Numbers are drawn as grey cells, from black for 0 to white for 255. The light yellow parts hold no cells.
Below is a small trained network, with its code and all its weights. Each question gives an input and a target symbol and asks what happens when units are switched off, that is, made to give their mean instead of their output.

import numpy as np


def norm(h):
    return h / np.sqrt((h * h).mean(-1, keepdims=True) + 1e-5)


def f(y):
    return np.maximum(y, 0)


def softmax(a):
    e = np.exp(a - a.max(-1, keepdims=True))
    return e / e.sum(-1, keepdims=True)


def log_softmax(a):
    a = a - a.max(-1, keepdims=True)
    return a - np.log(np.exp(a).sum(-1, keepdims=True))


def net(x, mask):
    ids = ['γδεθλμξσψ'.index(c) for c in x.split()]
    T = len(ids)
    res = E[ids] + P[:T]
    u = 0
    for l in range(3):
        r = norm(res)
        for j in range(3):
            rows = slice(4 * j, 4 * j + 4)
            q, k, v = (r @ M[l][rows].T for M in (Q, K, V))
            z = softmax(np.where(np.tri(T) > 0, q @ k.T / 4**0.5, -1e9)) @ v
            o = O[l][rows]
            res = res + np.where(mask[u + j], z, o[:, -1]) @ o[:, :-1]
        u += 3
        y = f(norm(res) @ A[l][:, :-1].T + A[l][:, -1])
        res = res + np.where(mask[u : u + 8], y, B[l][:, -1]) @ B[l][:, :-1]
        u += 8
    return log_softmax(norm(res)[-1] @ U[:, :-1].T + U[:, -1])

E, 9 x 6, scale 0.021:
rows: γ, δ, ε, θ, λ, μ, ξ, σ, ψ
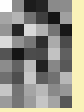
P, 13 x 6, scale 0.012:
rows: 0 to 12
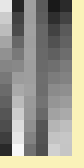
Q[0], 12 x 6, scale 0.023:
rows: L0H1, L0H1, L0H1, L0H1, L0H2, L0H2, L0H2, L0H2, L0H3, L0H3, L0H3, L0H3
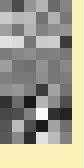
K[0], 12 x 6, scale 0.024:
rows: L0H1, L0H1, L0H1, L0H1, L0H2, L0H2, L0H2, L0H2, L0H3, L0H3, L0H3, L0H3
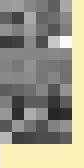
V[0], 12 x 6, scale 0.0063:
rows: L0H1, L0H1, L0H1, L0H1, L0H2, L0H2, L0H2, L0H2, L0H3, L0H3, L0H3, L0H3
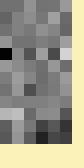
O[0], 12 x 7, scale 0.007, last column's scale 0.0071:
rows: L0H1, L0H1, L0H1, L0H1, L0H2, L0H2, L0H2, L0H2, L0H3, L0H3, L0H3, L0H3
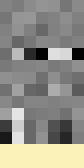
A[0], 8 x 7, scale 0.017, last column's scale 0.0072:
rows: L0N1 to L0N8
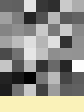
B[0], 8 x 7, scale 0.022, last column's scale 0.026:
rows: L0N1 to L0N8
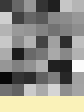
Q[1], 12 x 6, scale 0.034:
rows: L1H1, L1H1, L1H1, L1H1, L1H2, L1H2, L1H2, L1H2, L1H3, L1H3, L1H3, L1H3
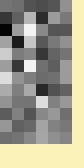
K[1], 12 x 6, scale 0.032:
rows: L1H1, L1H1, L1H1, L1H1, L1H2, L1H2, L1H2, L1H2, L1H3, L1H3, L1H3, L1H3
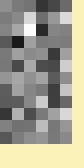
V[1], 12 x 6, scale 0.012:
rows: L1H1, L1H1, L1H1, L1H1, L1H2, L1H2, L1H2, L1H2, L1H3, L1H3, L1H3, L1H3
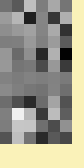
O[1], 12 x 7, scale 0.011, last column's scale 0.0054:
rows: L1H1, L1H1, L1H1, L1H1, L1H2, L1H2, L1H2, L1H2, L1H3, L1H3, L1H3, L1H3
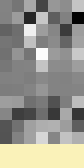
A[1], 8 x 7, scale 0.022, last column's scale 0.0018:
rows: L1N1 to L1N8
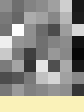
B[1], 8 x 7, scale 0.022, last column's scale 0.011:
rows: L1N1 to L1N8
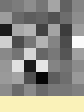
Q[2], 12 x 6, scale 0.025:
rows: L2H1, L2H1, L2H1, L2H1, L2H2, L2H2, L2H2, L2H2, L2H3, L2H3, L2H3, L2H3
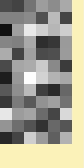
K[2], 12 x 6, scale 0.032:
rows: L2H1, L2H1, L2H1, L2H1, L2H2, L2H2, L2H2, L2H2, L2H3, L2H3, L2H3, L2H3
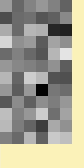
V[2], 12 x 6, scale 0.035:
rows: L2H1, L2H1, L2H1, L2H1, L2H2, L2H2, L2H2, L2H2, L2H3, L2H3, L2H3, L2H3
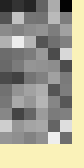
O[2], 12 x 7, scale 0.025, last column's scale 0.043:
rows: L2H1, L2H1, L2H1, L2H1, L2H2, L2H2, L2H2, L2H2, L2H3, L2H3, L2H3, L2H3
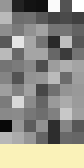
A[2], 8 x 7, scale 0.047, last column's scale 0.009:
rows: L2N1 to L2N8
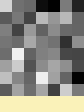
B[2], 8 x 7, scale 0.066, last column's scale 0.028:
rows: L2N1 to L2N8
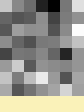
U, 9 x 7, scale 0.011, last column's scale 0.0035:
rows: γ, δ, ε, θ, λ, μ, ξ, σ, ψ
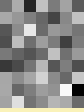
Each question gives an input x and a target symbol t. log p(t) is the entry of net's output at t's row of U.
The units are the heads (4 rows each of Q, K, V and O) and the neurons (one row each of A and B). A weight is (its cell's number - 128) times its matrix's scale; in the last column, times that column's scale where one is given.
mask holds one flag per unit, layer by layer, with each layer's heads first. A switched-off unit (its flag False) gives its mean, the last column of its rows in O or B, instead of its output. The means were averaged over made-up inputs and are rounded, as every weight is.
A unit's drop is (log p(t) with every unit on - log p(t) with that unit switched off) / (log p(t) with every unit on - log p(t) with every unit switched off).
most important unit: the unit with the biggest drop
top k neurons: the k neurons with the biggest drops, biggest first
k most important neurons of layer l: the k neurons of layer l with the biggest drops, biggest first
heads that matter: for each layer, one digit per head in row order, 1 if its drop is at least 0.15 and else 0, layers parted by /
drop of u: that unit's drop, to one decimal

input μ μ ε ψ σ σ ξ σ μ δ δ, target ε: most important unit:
L1N3
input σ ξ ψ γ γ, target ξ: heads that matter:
000 / 000 / 100
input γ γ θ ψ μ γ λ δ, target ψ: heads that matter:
011 / 100 / 101
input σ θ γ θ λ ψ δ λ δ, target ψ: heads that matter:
001 / 100 / 101
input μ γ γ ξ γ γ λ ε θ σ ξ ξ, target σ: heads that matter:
001 / 000 / 100
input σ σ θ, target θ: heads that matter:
000 / 000 / 110
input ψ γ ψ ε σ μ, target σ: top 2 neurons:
L0N7, L2N8
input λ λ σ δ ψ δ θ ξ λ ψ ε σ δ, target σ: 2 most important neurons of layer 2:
L2N8, L2N3
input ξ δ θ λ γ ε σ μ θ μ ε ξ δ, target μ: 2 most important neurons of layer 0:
L0N1, L0N6
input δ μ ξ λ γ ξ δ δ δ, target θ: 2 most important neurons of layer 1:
L1N3, L1N6
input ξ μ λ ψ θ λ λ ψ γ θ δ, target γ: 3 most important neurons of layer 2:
L2N2, L2N6, L2N1
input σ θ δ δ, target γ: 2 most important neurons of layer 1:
L1N6, L1N3
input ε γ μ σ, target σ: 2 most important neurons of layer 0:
L0N7, L0N6
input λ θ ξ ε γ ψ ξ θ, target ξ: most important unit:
L0N1
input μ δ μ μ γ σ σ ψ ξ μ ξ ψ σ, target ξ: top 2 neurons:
L0N1, L2N7
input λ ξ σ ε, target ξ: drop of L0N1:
1.3
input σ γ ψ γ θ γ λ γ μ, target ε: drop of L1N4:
0.0
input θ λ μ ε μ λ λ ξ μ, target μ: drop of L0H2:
0.1
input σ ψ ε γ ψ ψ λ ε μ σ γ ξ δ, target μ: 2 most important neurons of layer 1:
L1N3, L1N4
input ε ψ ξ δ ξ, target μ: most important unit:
L0N8
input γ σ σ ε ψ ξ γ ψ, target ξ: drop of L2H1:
0.2
